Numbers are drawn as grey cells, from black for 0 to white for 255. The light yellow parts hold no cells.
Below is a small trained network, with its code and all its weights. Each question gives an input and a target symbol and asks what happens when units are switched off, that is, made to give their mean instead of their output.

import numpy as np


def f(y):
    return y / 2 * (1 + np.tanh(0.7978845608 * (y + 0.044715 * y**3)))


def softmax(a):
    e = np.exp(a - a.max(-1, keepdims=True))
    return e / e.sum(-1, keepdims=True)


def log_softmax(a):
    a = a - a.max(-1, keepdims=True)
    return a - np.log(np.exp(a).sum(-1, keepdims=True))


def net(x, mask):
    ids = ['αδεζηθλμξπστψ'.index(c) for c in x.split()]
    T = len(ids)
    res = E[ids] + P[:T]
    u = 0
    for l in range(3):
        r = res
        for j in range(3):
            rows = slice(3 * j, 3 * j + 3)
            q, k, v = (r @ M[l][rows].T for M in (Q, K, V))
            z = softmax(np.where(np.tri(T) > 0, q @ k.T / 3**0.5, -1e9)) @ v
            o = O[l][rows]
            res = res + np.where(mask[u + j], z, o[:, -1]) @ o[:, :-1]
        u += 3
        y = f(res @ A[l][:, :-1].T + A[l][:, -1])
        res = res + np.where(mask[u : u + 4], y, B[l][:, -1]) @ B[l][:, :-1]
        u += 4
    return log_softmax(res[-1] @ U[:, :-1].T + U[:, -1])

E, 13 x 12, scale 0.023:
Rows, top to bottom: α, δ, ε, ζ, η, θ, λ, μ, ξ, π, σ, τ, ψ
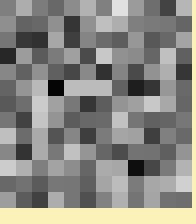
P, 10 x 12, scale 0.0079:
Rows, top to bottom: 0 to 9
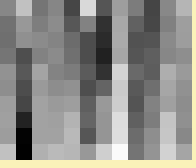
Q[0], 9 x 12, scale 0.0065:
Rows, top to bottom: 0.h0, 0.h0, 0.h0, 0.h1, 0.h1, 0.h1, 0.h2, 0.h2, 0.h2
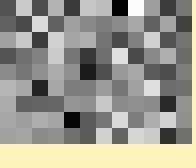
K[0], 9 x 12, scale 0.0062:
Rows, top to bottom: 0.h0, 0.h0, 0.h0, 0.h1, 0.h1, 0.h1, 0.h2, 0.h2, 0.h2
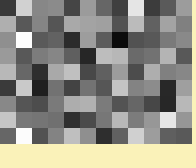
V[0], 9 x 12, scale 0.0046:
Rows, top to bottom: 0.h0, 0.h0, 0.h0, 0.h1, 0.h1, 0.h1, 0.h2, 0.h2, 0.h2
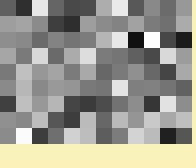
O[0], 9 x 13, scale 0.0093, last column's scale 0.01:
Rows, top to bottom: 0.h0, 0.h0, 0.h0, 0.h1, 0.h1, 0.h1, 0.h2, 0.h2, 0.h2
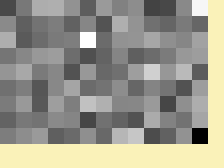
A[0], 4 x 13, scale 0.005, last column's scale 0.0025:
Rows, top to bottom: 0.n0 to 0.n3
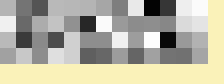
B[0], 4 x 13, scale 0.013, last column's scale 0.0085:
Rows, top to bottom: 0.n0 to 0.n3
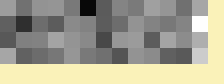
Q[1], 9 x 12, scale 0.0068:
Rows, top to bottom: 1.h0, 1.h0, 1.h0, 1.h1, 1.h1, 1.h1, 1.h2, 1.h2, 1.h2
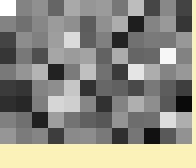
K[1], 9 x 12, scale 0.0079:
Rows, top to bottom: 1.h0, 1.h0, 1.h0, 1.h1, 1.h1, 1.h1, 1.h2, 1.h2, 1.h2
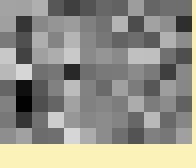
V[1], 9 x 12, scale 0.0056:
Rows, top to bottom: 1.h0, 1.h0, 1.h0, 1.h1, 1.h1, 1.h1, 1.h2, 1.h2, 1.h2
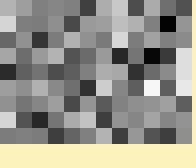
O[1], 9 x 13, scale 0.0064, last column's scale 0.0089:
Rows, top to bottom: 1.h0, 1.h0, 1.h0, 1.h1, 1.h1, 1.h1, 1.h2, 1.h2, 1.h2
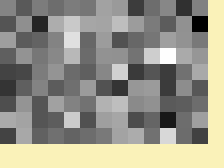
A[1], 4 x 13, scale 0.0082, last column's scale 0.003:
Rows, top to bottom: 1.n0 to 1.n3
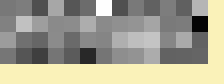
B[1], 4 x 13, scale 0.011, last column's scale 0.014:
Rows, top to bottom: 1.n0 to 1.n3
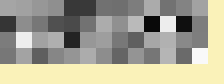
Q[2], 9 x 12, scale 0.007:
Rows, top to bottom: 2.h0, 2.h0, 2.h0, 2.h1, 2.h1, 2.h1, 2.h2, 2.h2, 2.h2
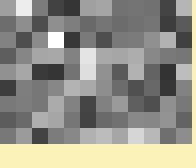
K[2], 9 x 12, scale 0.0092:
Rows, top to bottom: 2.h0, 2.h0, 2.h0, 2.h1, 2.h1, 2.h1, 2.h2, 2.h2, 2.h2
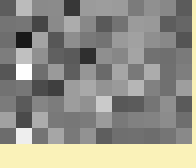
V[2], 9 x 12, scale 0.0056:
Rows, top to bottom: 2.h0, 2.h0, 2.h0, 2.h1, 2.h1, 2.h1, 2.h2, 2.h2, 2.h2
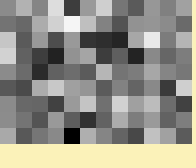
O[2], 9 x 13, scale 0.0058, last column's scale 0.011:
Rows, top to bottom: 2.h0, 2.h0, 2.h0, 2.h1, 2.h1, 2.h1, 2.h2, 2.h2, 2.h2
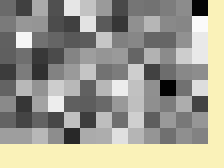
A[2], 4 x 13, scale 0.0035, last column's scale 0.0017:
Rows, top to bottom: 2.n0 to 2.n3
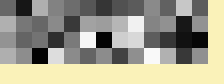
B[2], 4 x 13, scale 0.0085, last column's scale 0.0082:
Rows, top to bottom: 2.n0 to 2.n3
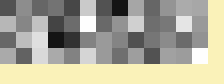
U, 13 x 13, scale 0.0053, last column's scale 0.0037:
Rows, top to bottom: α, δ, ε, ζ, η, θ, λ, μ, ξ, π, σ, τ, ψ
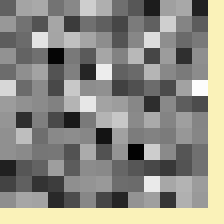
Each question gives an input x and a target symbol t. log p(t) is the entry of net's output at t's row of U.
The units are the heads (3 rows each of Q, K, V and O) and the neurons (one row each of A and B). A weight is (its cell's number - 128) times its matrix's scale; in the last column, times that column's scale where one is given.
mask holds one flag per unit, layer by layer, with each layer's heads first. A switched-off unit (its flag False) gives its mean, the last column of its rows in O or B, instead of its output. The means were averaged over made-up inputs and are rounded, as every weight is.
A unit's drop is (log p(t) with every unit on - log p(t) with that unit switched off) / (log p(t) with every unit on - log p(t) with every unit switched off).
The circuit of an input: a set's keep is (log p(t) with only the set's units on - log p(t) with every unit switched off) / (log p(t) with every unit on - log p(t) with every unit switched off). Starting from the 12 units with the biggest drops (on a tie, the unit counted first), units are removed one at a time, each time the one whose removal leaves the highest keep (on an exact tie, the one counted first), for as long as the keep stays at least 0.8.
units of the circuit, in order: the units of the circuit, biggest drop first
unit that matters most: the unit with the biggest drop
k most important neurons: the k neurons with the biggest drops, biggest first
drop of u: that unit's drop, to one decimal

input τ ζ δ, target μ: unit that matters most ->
1.n0
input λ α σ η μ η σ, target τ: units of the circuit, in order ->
[0.n1 2.h1 1.h1]
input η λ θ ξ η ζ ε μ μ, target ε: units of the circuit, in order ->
[0.h0 2.h0 1.h1]
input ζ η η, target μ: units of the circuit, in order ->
[2.h2 0.h0]
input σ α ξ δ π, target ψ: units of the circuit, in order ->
[1.h0 2.n0]
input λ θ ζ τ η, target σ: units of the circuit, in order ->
[1.h1 2.h1 0.n1]
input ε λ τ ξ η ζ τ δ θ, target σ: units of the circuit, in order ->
[1.h1 0.n1 2.h1]
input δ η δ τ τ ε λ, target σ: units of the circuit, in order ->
[1.h1 0.n1]
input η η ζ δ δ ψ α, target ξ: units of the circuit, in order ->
[0.n2 0.n0]
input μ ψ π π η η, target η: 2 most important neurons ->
[0.n1 1.n3]
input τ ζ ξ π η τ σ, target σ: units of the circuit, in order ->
[1.h1 0.n1]
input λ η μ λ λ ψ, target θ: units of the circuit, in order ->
[1.h2 0.h0 0.h1]
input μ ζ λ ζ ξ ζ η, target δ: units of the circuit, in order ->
[0.n1 2.h1 1.h2 0.h0]
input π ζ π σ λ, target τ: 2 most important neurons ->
[0.n1 0.n0]
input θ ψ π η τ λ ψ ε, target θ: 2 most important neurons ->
[0.n2 2.n3]
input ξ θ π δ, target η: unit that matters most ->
2.h0
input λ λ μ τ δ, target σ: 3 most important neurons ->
[0.n1 0.n3 0.n0]
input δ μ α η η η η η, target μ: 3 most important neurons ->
[1.n3 2.n1 0.n2]
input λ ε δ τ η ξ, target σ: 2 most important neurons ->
[0.n2 1.n0]
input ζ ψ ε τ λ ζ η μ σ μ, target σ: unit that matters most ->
0.h0
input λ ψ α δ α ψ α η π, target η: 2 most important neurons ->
[0.n1 1.n3]
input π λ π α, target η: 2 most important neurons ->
[0.n0 1.n3]
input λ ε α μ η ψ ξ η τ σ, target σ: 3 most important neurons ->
[0.n1 0.n2 2.n1]
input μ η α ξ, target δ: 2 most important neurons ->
[0.n1 1.n3]
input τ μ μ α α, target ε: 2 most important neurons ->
[0.n0 1.n2]
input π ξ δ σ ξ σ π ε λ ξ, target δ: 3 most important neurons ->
[0.n1 1.n3 0.n0]
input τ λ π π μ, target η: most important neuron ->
[1.n3]
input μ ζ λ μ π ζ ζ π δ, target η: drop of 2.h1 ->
0.2
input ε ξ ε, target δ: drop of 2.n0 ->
0.0
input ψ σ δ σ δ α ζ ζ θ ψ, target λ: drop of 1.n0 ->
0.1
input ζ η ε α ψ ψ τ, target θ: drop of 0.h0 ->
0.3
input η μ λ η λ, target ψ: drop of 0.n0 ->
-0.1
